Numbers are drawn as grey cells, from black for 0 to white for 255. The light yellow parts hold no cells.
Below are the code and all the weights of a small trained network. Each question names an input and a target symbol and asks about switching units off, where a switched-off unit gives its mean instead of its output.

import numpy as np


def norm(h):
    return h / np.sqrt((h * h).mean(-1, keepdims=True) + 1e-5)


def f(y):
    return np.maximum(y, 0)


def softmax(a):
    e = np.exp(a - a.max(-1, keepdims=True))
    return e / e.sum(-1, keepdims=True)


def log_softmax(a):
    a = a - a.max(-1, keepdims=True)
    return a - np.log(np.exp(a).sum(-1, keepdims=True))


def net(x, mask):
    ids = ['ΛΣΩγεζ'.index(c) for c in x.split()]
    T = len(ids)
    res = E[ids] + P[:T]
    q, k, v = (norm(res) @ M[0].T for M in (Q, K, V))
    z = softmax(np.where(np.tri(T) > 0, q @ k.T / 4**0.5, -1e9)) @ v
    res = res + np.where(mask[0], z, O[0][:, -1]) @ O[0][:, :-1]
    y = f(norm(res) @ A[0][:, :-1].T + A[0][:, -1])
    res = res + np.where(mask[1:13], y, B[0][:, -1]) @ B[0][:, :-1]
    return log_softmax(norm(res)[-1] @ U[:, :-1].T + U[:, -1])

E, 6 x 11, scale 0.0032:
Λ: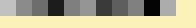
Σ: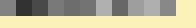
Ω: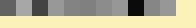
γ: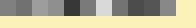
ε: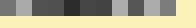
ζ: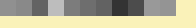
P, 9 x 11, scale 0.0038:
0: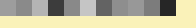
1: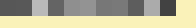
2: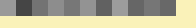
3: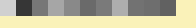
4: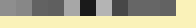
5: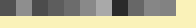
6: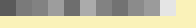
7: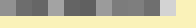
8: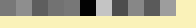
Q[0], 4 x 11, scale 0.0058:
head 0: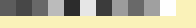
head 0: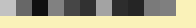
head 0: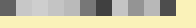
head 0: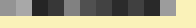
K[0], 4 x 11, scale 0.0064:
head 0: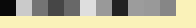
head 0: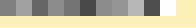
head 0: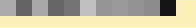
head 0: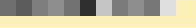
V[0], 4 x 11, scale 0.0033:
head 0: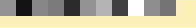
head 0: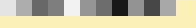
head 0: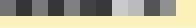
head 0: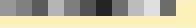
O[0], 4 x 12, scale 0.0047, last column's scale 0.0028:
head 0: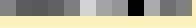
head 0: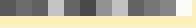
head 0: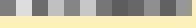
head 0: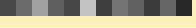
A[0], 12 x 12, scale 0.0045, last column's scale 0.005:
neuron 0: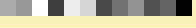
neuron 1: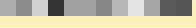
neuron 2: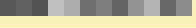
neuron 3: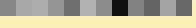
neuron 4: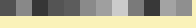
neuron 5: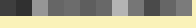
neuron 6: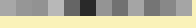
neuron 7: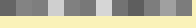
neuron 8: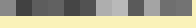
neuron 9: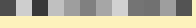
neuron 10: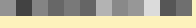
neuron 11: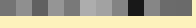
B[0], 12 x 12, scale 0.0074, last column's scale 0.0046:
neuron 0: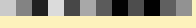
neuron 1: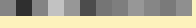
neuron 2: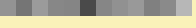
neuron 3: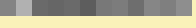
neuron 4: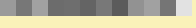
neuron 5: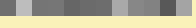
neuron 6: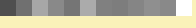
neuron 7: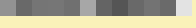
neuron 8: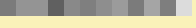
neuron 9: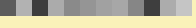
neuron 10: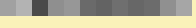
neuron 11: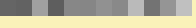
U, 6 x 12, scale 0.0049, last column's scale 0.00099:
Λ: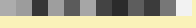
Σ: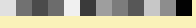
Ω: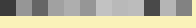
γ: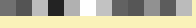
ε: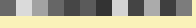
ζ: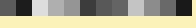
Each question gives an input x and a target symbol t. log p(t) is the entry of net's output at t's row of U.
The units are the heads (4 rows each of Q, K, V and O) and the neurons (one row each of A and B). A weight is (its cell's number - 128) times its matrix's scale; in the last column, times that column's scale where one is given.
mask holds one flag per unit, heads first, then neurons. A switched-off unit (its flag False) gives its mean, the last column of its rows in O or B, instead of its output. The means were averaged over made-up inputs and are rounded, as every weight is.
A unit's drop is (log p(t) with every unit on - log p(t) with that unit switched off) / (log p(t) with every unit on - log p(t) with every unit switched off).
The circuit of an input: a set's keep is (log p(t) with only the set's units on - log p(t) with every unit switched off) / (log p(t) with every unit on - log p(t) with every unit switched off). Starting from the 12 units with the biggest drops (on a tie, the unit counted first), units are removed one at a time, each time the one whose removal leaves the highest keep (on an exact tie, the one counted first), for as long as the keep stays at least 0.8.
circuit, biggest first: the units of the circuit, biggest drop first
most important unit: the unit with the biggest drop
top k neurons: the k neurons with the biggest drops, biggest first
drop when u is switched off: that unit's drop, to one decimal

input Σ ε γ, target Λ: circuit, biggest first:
head 0; neuron 0
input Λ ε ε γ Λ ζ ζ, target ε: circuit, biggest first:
head 0; neuron 5; neuron 11
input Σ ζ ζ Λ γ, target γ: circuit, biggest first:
neuron 7; neuron 6
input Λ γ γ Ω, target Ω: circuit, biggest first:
neuron 9
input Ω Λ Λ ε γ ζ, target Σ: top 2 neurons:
neuron 10; neuron 2
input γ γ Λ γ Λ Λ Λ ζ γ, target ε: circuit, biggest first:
head 0; neuron 5; neuron 8
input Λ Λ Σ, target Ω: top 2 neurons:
neuron 9; neuron 11
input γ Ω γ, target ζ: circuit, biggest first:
head 0; neuron 1
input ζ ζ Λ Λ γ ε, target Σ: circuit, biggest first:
head 0; neuron 10; neuron 5
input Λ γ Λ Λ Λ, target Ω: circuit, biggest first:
head 0; neuron 9
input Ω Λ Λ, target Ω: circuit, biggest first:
head 0; neuron 9; neuron 7
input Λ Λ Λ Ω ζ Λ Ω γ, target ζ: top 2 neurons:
neuron 9; neuron 6
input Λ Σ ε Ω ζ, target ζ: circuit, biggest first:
head 0; neuron 6
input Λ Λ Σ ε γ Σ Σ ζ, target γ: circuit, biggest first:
head 0; neuron 11
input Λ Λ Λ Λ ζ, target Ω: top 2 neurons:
neuron 9; neuron 4
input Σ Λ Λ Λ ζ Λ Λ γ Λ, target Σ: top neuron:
neuron 11
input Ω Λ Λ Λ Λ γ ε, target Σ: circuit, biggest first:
head 0; neuron 6
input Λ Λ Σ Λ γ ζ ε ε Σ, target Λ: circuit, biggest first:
head 0; neuron 11
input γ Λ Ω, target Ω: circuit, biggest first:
neuron 9; neuron 11
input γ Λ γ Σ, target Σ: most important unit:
neuron 10
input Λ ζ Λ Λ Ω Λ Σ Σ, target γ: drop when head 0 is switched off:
0.8
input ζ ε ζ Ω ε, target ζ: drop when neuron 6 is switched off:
0.2
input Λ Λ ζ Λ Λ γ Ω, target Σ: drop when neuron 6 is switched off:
0.1
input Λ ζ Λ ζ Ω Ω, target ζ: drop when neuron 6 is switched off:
0.1
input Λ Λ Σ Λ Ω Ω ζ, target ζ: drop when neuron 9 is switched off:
0.2
